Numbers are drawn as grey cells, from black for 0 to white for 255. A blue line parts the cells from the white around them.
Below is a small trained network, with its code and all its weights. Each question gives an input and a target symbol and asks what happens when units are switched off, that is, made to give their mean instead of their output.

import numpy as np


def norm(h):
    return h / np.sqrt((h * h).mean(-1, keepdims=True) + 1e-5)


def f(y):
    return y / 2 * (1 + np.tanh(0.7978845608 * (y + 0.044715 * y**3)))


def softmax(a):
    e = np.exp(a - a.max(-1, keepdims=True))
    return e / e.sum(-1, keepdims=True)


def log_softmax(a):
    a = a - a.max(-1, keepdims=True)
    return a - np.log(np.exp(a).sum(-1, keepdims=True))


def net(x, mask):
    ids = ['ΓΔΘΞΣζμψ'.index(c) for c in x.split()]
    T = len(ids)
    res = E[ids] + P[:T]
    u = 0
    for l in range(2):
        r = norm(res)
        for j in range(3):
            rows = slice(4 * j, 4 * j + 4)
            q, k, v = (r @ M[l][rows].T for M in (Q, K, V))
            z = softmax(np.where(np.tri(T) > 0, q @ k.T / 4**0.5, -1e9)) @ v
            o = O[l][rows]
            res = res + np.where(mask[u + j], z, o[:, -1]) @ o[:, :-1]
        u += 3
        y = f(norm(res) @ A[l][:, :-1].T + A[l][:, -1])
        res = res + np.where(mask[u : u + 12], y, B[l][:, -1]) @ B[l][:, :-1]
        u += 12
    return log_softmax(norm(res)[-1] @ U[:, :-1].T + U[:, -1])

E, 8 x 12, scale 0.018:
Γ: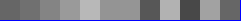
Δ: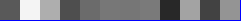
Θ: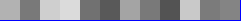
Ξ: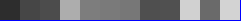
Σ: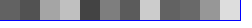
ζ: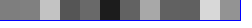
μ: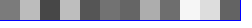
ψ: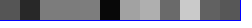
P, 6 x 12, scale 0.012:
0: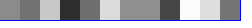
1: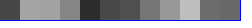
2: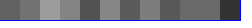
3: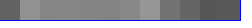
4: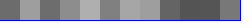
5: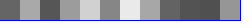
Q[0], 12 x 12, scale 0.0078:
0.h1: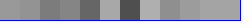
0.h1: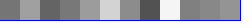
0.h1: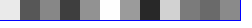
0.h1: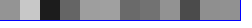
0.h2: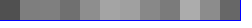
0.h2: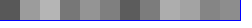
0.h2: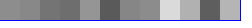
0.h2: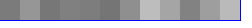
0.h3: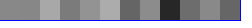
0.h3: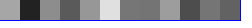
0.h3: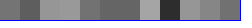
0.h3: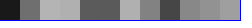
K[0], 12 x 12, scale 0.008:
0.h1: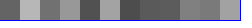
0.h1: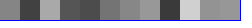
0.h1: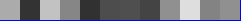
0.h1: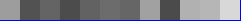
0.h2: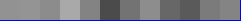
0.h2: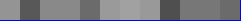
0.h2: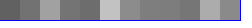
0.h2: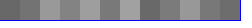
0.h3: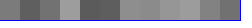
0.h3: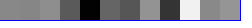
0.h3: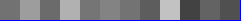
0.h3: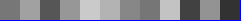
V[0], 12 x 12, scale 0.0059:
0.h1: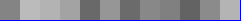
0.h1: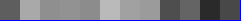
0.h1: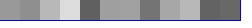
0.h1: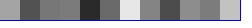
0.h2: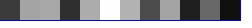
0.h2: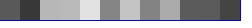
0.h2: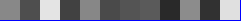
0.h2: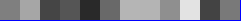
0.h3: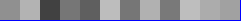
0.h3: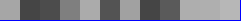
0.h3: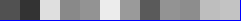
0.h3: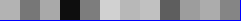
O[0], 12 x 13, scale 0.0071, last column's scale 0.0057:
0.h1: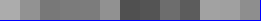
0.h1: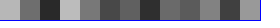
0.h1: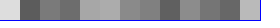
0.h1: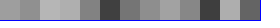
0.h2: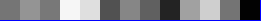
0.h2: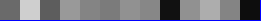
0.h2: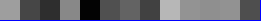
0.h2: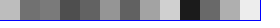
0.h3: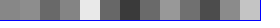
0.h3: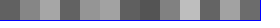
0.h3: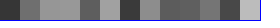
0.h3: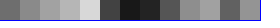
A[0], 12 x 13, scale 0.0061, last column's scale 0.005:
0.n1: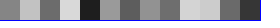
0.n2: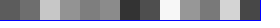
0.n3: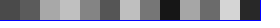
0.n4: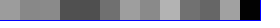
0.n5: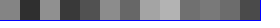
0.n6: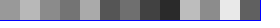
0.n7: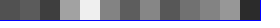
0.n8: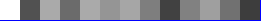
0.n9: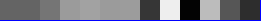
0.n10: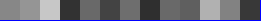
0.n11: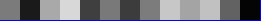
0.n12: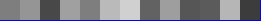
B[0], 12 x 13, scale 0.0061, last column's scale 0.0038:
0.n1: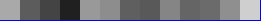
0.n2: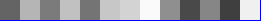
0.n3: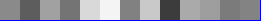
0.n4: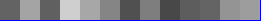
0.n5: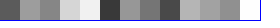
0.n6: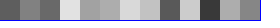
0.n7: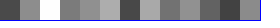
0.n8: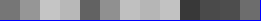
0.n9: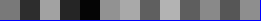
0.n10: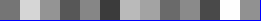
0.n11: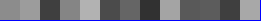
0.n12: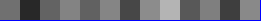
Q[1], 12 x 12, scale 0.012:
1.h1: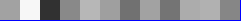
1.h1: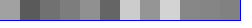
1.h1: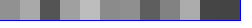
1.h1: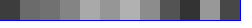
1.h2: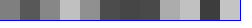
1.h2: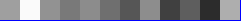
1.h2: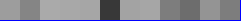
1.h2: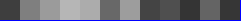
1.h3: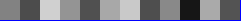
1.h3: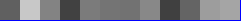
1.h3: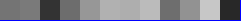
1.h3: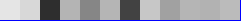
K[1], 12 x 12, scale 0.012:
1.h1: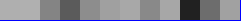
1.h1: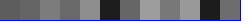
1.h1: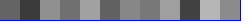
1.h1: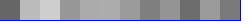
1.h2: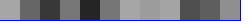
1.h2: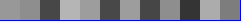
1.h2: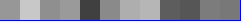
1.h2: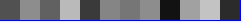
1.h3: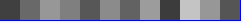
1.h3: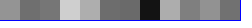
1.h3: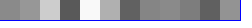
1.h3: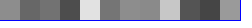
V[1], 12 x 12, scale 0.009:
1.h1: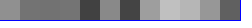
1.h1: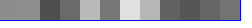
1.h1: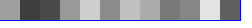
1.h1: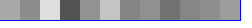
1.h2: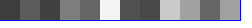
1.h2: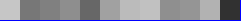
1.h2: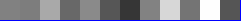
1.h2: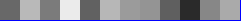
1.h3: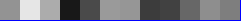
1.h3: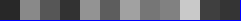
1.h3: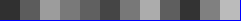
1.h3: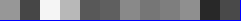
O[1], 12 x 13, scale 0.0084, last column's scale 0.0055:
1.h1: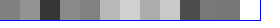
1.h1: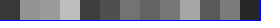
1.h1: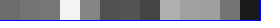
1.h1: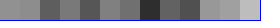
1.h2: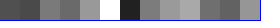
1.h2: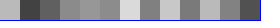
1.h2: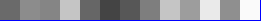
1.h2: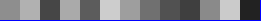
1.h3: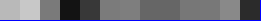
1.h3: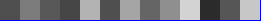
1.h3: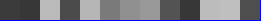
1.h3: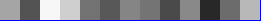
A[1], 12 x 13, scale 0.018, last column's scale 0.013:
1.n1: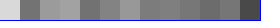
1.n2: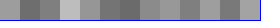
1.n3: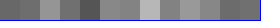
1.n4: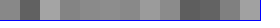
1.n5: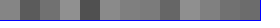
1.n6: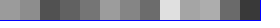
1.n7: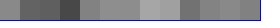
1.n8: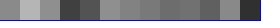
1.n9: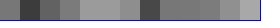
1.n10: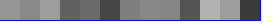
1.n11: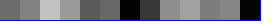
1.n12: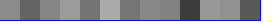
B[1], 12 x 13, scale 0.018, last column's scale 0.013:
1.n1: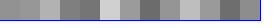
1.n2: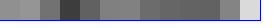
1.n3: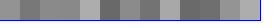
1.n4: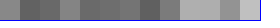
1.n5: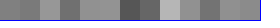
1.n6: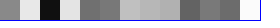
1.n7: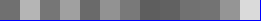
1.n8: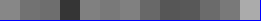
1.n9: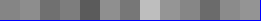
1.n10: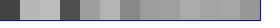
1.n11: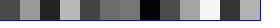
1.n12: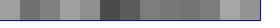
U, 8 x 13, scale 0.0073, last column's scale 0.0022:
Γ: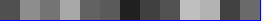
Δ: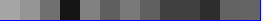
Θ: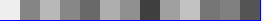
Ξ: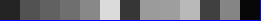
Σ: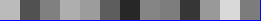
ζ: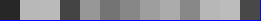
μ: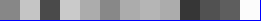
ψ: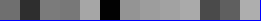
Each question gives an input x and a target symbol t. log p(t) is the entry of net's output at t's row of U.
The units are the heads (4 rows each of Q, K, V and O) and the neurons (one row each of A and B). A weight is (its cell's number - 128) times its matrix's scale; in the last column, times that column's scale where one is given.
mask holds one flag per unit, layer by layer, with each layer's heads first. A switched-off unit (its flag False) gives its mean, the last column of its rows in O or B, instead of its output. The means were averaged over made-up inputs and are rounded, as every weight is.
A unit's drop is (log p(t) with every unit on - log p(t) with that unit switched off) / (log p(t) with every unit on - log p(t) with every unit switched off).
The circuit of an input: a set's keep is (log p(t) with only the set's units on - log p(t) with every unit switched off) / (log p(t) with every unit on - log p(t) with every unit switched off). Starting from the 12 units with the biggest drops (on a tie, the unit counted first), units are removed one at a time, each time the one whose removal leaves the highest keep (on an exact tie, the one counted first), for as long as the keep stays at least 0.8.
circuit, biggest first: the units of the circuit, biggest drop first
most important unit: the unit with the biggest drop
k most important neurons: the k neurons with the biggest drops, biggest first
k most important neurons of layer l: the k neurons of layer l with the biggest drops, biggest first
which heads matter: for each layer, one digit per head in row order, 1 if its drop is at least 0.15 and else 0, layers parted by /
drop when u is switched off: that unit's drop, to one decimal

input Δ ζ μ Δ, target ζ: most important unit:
0.h2
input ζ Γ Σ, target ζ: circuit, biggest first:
(0.h3; 1.h2; 1.n10)
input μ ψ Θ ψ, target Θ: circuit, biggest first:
(1.h3; 1.n1; 0.h3)
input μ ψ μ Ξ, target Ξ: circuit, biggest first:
(1.h2; 0.h2)
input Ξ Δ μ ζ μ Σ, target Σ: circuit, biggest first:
(1.n6; 1.n12)
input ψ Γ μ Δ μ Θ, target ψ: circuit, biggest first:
(0.h3; 1.h2; 1.n6)
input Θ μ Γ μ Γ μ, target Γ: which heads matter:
111 / 100
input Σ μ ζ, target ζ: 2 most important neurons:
(1.n10; 1.n6)
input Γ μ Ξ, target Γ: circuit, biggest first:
(0.h3; 1.n11)
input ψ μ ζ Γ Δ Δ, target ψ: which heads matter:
001 / 000
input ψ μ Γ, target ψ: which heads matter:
000 / 000
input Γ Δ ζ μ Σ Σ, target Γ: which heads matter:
000 / 000
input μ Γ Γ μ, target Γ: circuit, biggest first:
(0.h2; 1.n6)
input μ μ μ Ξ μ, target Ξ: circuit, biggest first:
(1.h2; 1.n6)
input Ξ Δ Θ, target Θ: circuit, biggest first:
(1.n1)
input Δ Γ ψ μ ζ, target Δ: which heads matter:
001 / 000
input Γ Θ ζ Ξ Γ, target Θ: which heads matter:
010 / 001
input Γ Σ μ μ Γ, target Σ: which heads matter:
010 / 000
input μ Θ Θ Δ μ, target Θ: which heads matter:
110 / 001
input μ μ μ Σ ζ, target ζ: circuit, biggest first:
(1.n10)
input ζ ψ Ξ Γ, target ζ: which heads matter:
000 / 000
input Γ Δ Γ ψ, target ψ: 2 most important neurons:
(1.n11; 1.n7)
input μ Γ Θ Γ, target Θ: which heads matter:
000 / 010
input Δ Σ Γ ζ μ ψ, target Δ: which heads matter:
001 / 000
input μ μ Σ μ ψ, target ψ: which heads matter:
000 / 100
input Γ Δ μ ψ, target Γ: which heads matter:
001 / 000
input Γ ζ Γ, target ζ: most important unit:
1.n10
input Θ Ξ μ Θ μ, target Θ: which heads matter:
000 / 001
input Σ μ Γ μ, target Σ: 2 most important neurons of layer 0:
(0.n2; 0.n1)
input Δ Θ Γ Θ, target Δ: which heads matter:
001 / 000
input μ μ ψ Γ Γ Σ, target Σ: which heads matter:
011 / 000
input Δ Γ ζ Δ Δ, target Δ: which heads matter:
000 / 000
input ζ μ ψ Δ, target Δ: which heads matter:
100 / 000
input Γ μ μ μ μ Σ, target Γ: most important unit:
0.h3
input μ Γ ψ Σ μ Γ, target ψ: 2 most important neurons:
(1.n6; 0.n9)
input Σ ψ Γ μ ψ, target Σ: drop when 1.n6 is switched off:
0.1
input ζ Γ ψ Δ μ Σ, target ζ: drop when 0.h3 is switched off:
1.0
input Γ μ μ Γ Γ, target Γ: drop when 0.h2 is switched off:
1.2
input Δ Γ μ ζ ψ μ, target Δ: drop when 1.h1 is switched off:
0.0
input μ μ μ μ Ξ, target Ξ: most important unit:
0.h2
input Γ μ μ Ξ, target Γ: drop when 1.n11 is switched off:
0.1
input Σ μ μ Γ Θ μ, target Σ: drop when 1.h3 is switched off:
0.9
